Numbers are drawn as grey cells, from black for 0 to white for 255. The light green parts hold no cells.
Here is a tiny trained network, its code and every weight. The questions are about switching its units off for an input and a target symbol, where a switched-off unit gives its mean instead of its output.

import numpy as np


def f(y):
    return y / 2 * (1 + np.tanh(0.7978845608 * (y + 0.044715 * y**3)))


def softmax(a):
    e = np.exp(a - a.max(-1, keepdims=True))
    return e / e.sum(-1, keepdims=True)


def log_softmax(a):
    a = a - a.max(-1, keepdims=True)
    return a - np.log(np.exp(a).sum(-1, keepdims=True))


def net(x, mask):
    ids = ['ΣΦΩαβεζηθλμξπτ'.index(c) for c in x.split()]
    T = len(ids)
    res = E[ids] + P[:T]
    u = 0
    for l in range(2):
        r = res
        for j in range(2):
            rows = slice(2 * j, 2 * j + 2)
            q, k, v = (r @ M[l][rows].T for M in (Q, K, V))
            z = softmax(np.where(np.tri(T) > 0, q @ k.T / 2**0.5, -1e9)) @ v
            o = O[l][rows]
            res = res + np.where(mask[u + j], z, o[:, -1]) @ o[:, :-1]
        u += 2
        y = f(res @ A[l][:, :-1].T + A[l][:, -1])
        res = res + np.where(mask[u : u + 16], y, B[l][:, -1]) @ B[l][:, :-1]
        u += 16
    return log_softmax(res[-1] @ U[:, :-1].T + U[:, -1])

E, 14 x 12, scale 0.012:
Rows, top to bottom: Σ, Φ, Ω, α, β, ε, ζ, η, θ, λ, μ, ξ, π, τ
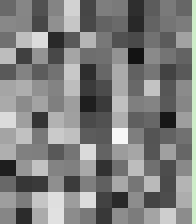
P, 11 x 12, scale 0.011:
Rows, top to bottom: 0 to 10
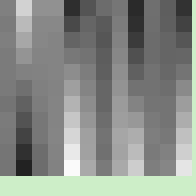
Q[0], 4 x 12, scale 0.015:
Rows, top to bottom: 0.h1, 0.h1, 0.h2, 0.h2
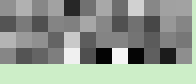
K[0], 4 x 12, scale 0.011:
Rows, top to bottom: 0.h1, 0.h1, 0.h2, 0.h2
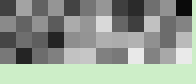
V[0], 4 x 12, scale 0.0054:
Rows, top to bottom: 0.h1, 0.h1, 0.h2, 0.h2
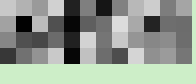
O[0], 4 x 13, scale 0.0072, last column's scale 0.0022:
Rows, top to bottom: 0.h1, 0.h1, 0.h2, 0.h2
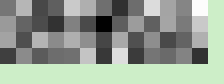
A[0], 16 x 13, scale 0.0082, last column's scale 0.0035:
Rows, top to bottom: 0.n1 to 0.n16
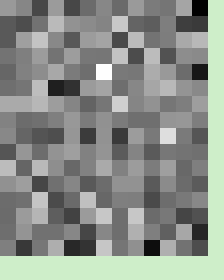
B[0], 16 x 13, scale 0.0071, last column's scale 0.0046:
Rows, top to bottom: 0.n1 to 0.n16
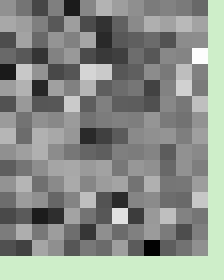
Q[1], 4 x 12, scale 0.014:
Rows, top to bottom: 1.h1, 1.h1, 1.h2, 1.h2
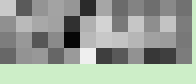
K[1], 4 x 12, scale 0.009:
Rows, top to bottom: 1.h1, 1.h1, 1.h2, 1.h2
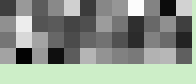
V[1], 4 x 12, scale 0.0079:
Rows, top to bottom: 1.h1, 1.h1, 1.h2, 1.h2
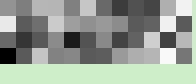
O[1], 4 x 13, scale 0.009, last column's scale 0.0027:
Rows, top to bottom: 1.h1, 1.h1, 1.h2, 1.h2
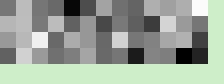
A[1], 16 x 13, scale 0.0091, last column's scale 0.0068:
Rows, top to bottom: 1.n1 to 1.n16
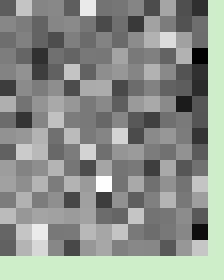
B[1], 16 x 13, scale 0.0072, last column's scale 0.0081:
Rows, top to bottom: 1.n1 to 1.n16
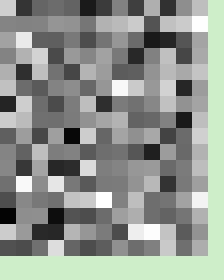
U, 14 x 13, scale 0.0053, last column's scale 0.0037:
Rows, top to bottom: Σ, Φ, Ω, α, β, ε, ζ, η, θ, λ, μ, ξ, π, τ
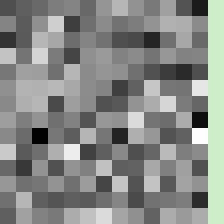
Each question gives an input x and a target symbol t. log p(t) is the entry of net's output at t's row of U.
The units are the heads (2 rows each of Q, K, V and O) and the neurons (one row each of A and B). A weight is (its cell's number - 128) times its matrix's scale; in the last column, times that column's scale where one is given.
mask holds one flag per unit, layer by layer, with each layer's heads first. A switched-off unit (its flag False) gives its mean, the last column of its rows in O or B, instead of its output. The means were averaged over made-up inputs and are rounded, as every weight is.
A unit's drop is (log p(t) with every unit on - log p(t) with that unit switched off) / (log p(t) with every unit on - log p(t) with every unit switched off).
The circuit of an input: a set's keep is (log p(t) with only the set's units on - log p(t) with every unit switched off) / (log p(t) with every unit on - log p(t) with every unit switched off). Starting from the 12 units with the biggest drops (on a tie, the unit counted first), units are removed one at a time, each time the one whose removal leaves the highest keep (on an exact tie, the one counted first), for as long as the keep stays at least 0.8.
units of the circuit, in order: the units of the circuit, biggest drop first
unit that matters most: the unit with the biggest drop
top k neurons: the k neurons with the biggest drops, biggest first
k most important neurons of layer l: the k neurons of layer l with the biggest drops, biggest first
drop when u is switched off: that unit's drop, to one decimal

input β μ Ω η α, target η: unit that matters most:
1.h2
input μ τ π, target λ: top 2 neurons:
1.n1, 1.n10
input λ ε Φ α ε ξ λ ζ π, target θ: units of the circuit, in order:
1.h2, 0.h2
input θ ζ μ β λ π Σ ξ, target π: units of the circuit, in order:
1.h1, 1.n3, 1.n4, 0.h2
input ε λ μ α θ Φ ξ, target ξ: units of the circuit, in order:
0.h2, 1.h2, 1.n9
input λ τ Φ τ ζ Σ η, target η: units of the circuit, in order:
0.h2, 1.h2
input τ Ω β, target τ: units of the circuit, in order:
1.n13, 1.n2, 1.h2, 1.h1
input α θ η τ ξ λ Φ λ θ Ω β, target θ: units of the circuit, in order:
0.h2, 1.h2, 0.n15
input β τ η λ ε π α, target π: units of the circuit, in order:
1.h1, 1.n3
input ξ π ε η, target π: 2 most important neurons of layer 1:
1.n3, 1.n4
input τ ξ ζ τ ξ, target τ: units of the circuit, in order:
1.n13, 1.h1, 1.h2
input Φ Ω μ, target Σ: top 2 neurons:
1.n6, 0.n3
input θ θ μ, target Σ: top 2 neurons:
1.n6, 1.n16
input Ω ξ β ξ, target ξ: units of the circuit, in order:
1.h2, 0.h2, 1.n9
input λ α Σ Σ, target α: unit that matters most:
0.h2
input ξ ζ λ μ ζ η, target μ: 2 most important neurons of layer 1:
1.n4, 1.n5
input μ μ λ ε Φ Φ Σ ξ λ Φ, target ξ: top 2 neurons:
0.n13, 1.n9
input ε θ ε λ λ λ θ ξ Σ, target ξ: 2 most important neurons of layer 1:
1.n9, 1.n13
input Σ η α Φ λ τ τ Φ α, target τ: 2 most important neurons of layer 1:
1.n13, 1.n2
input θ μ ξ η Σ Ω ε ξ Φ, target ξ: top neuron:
1.n9
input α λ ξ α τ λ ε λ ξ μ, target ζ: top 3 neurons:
1.n15, 0.n13, 1.n10
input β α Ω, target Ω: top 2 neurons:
1.n10, 0.n3
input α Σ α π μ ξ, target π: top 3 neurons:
1.n3, 0.n13, 1.n4
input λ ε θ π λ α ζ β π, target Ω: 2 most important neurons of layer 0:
0.n4, 0.n3
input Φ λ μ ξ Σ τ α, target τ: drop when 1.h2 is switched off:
0.3
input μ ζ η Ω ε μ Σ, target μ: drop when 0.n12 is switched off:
0.0
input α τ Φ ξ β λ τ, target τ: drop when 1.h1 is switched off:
0.1
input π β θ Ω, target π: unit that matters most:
1.h1
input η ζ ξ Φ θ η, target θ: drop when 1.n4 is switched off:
-0.1
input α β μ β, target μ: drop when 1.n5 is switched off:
0.3
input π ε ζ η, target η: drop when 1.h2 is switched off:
0.9
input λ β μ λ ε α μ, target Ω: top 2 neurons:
1.n10, 0.n13
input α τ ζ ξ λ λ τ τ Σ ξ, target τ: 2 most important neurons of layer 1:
1.n13, 1.n1
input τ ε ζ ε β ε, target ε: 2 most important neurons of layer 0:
0.n5, 0.n4
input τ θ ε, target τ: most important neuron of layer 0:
0.n7
